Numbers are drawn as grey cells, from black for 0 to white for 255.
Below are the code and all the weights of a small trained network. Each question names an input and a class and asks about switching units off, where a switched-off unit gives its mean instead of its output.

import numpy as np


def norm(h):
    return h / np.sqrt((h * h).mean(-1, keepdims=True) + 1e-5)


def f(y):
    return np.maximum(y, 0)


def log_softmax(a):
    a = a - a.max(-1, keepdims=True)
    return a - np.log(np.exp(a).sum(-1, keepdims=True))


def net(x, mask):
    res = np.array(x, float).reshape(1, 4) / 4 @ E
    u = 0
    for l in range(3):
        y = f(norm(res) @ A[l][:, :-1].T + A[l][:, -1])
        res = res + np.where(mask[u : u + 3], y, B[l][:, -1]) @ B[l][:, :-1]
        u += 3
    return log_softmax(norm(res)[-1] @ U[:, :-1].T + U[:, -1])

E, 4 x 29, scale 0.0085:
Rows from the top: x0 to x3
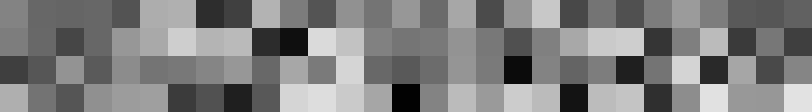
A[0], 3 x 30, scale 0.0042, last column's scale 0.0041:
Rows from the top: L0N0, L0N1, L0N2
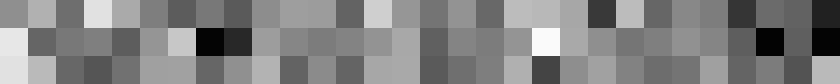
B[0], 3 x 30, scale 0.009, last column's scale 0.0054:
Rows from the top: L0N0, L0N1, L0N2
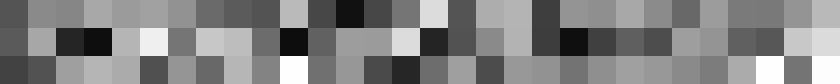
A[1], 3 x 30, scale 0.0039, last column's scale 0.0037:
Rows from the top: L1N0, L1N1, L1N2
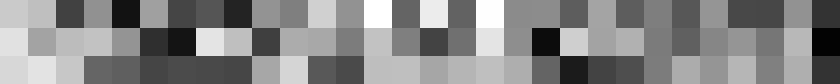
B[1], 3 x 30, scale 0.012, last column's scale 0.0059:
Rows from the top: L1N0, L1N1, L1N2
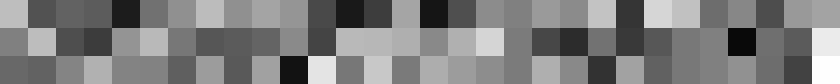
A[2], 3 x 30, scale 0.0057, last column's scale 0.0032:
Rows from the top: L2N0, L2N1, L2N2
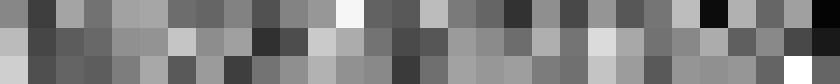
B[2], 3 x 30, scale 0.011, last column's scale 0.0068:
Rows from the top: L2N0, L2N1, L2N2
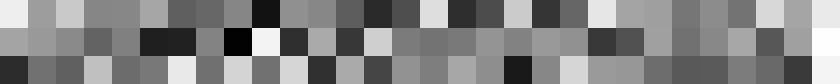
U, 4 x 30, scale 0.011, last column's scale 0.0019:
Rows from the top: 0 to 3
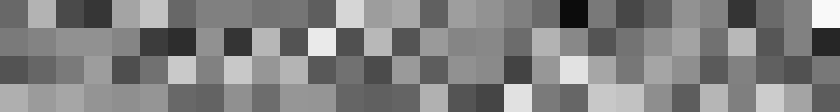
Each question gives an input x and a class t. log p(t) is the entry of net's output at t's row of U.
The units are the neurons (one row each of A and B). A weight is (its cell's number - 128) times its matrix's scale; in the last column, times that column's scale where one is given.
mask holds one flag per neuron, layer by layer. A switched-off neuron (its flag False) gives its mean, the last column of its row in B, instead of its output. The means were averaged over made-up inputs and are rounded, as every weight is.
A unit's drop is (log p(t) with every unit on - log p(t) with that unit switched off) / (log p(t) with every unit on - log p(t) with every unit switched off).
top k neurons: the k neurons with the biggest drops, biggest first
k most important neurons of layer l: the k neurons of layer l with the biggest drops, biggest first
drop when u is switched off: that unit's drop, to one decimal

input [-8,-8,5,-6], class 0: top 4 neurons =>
[L1N1; L2N1; L2N2; L0N2]
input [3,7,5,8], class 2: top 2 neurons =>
[L2N2; L1N2]
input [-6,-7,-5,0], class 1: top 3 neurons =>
[L1N2; L0N1; L2N2]
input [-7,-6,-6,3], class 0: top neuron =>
[L1N1]
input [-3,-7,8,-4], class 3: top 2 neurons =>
[L2N0; L2N1]
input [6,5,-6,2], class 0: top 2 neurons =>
[L0N1; L2N0]
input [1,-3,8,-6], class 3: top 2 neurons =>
[L2N0; L2N2]
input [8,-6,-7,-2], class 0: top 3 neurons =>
[L0N1; L2N0; L2N1]
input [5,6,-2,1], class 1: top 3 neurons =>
[L2N1; L1N1; L0N2]
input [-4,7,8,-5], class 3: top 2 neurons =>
[L2N0; L1N2]
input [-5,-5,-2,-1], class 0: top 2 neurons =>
[L1N1; L2N1]
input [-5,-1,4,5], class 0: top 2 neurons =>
[L1N1; L0N2]
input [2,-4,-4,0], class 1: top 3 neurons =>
[L1N2; L2N0; L1N1]
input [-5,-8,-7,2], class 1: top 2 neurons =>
[L1N2; L2N0]
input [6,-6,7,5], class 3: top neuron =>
[L2N0]
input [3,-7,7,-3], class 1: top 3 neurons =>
[L1N2; L0N2; L2N2]
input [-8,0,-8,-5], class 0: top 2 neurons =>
[L1N1; L2N0]
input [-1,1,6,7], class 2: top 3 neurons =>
[L2N2; L0N2; L1N0]
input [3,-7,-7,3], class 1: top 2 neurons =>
[L1N2; L2N0]
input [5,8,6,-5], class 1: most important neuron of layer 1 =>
[L1N1]
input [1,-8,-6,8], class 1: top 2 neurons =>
[L1N2; L2N0]
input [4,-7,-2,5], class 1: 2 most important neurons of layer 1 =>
[L1N2; L1N1]
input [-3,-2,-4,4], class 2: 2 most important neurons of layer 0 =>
[L0N1; L0N0]
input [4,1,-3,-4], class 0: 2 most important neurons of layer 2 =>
[L2N2; L2N0]
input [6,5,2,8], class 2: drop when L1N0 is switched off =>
0.1
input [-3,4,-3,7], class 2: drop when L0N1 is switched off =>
0.0
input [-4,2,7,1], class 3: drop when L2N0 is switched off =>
1.2
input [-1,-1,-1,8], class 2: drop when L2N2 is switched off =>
0.4
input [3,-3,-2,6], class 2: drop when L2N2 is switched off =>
0.5
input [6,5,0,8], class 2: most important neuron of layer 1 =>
[L1N1]
